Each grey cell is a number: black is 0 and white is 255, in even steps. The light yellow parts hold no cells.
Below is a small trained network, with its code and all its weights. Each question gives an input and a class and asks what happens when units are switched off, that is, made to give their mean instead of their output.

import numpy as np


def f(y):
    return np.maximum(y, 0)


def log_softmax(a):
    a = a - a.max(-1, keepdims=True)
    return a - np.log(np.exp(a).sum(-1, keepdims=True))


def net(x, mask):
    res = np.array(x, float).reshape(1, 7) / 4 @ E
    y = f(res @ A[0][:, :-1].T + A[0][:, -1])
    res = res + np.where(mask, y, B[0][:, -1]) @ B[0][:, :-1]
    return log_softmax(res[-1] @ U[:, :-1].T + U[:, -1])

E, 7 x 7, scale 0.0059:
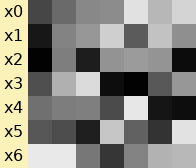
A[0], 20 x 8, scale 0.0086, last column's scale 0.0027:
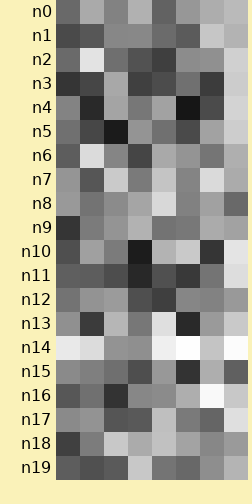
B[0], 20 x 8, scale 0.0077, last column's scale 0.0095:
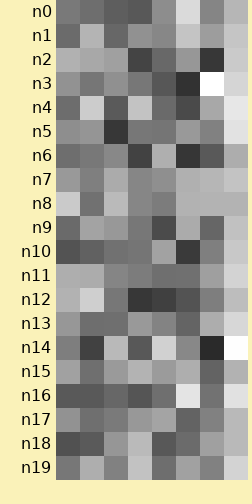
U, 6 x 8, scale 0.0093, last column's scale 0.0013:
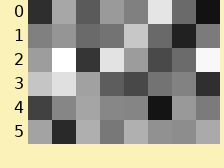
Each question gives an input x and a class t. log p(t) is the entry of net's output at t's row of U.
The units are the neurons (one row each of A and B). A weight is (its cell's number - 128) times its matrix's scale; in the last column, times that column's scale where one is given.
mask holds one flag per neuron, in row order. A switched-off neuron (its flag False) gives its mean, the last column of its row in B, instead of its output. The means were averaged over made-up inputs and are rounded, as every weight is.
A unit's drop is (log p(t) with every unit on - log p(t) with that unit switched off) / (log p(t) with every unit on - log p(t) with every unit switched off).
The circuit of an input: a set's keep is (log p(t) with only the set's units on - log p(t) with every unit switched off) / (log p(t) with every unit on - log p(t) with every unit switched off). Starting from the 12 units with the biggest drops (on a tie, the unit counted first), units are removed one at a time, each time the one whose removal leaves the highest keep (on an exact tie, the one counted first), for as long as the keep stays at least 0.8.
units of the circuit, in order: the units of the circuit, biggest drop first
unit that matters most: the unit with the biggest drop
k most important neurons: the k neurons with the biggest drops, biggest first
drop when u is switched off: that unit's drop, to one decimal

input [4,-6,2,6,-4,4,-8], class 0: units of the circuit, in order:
[n1]
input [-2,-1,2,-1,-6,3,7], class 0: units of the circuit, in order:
[n16, n3]
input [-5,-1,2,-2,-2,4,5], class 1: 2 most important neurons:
[n4, n3]
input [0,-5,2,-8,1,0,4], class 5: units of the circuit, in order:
[n8, n14]
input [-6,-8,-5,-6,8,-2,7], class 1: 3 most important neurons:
[n14, n3, n4]
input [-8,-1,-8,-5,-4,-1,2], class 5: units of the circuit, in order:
[n14, n4]
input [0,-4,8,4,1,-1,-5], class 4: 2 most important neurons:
[n3, n10]
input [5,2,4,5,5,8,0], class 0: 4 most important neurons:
[n16, n9, n1, n12]
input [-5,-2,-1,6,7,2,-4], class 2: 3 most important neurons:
[n4, n14, n11]
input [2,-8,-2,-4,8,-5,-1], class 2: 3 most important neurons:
[n4, n13, n16]
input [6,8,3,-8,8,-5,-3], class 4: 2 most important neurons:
[n18, n10]
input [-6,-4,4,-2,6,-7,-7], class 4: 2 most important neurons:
[n3, n10]
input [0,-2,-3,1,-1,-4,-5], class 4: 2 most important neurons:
[n2, n5]
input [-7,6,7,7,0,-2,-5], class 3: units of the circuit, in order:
[n12]
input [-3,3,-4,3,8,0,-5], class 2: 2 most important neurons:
[n4, n14]
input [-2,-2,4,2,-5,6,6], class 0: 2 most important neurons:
[n16, n3]
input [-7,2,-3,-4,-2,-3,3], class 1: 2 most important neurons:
[n14, n3]
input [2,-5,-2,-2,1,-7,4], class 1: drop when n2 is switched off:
-0.1
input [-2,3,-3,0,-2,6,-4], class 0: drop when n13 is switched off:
0.0
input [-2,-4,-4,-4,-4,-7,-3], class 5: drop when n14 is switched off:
0.1
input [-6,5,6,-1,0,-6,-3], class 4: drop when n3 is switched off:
0.1
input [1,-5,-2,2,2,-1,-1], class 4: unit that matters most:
n5
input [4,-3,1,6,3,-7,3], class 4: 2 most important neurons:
[n10, n3]
